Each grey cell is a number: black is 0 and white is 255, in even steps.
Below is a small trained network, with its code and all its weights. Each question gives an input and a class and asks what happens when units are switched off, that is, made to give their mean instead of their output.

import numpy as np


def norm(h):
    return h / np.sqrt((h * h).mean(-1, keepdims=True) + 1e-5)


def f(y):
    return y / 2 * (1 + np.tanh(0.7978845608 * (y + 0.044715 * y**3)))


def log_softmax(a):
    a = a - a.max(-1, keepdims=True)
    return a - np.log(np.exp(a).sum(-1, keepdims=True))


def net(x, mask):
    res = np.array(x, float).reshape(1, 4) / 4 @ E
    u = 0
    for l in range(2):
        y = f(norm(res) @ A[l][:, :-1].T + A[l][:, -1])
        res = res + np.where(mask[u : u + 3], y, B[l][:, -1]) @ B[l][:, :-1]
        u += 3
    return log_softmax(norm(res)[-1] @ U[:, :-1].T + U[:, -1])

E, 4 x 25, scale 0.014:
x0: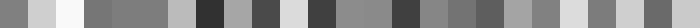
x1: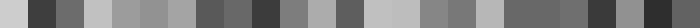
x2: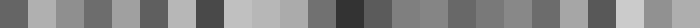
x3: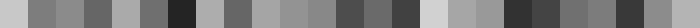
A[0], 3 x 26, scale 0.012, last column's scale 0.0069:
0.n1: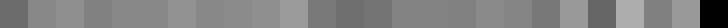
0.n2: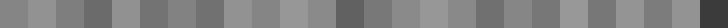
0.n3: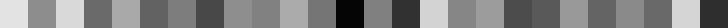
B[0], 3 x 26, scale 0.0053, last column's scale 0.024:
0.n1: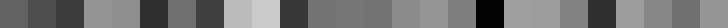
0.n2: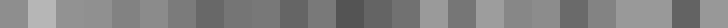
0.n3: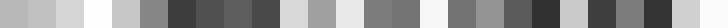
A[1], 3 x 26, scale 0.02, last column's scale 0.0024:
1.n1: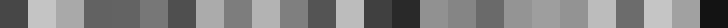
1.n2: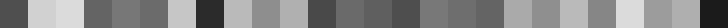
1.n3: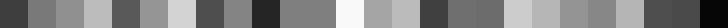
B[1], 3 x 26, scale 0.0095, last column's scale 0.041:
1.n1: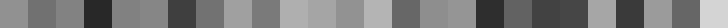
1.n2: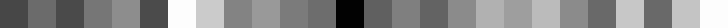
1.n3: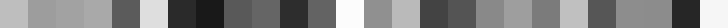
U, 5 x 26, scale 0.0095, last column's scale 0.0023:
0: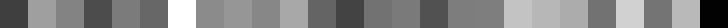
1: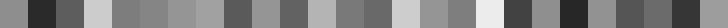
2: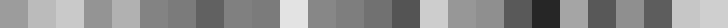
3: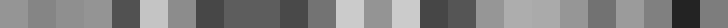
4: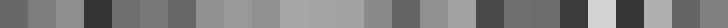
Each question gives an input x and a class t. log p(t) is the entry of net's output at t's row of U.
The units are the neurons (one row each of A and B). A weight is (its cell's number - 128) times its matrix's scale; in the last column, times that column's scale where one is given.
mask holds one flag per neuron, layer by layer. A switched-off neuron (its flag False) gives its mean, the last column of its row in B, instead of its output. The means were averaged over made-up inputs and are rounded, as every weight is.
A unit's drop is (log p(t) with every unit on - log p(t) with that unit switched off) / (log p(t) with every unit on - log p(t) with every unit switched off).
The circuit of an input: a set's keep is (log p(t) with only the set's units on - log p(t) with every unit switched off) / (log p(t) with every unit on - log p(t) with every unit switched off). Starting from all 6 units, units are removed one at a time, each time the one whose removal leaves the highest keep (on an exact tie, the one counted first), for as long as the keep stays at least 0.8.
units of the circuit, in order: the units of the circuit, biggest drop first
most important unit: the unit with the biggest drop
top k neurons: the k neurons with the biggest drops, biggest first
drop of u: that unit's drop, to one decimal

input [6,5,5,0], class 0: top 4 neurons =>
(1.n2 1.n1 1.n3 0.n1)
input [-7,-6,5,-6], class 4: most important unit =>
1.n1
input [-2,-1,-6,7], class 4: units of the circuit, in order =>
(1.n3 1.n2)
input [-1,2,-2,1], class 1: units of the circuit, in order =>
(1.n3 1.n1 1.n2 0.n3)
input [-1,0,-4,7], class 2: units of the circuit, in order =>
(1.n3 1.n1 1.n2)
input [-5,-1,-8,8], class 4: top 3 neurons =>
(1.n2 1.n3 0.n3)
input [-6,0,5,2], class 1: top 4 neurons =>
(1.n3 1.n1 1.n2 0.n3)
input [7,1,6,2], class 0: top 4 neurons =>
(1.n2 1.n1 1.n3 0.n1)
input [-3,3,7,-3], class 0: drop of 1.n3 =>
0.2
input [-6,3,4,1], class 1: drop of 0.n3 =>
0.1
